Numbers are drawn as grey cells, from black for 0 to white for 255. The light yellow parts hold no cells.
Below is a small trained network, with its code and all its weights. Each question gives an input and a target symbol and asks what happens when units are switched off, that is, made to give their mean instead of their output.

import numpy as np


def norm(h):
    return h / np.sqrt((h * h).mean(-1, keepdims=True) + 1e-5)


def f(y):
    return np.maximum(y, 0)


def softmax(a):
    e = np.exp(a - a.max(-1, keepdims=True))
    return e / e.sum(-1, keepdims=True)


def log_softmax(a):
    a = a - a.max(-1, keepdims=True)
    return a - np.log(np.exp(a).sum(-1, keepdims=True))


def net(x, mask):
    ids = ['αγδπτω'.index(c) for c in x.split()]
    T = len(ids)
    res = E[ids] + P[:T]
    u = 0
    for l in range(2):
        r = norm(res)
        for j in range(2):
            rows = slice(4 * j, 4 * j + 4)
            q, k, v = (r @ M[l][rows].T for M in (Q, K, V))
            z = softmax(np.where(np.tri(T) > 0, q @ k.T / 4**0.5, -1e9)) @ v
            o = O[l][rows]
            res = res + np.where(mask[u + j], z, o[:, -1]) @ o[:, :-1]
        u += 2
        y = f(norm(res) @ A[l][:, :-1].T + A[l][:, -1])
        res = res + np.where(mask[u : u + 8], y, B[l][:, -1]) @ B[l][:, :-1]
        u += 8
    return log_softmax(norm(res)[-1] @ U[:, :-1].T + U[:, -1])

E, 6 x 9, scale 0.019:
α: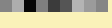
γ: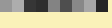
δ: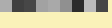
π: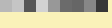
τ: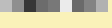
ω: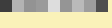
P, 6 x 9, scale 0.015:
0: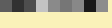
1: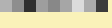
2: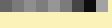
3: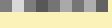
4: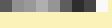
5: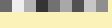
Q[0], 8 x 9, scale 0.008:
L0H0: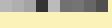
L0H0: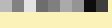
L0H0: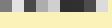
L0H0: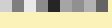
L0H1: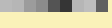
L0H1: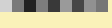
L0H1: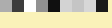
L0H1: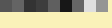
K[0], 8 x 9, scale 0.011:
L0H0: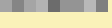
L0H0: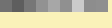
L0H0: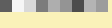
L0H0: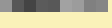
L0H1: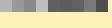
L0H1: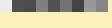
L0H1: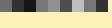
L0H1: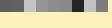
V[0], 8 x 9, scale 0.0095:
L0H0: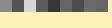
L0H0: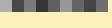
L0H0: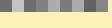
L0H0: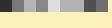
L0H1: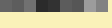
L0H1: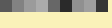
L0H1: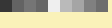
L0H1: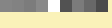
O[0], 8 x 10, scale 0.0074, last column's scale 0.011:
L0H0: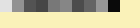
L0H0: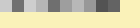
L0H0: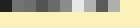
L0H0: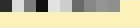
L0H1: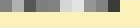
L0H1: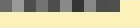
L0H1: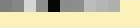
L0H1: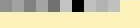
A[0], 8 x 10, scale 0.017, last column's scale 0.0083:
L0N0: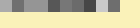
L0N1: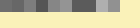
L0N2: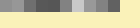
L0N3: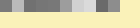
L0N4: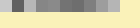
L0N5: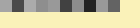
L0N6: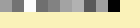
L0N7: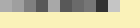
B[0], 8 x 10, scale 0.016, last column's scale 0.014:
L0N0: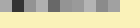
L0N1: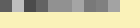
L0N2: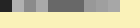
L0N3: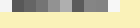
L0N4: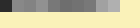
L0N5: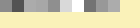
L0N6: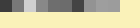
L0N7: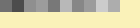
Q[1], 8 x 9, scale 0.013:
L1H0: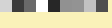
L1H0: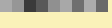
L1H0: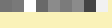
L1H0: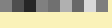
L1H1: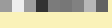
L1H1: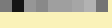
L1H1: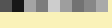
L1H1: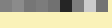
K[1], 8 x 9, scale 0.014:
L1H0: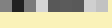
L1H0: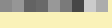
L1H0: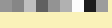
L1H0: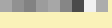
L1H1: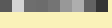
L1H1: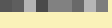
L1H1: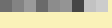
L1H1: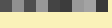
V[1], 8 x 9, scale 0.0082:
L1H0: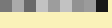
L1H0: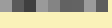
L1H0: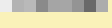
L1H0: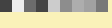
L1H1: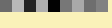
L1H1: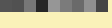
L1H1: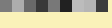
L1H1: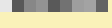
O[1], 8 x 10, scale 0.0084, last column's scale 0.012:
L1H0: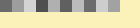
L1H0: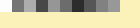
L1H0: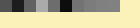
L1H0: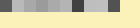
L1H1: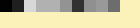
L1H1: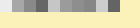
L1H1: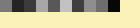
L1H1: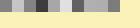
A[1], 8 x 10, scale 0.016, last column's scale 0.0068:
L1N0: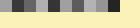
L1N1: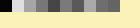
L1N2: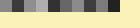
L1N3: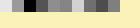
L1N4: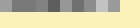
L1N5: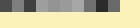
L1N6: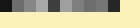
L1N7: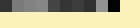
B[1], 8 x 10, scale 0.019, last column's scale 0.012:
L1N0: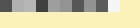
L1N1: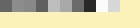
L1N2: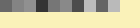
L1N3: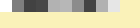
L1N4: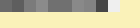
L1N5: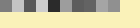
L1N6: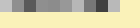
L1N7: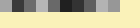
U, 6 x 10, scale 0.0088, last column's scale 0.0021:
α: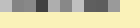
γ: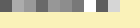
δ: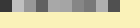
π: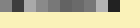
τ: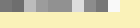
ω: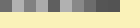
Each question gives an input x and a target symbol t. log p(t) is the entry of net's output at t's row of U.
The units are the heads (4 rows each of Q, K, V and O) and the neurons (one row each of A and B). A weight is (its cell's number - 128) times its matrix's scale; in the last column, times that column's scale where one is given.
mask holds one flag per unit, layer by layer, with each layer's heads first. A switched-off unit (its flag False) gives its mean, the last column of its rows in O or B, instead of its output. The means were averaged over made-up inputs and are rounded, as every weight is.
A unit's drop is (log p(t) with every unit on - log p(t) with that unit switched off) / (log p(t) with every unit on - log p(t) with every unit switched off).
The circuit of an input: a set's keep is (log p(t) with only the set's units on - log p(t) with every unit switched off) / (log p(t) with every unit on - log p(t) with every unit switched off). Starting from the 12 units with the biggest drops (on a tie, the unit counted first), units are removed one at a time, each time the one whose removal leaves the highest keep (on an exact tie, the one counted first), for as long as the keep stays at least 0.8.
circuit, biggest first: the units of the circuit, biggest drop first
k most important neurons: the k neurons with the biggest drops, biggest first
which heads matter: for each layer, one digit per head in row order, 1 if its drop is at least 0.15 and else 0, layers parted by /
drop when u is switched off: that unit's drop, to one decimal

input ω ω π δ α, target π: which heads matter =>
01 / 01
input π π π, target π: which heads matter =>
01 / 00
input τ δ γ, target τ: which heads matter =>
00 / 00
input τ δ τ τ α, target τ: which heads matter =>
01 / 00
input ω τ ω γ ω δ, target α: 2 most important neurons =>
L1N3, L0N3
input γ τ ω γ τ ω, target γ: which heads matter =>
11 / 01
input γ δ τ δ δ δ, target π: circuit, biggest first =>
L0N4, L0N3, L0H0, L1N7
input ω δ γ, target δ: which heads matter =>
10 / 10
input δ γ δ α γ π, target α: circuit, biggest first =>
L1H0, L0H0
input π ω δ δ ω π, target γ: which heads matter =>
01 / 00
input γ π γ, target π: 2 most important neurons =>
L0N3, L0N7
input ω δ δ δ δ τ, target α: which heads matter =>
01 / 10
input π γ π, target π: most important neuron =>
L0N3
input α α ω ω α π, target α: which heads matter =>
00 / 01
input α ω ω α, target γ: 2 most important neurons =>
L0N2, L0N3
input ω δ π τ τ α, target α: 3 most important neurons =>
L0N3, L1N3, L0N6
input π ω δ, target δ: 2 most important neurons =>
L0N3, L0N1
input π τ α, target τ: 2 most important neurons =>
L0N5, L0N3
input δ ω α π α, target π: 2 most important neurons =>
L1N7, L0N5
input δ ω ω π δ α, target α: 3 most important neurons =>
L0N3, L1N3, L0N4
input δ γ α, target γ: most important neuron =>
L0N0
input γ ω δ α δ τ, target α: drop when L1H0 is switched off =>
0.1
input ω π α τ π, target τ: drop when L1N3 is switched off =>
0.1
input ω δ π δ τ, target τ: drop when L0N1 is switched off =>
0.0
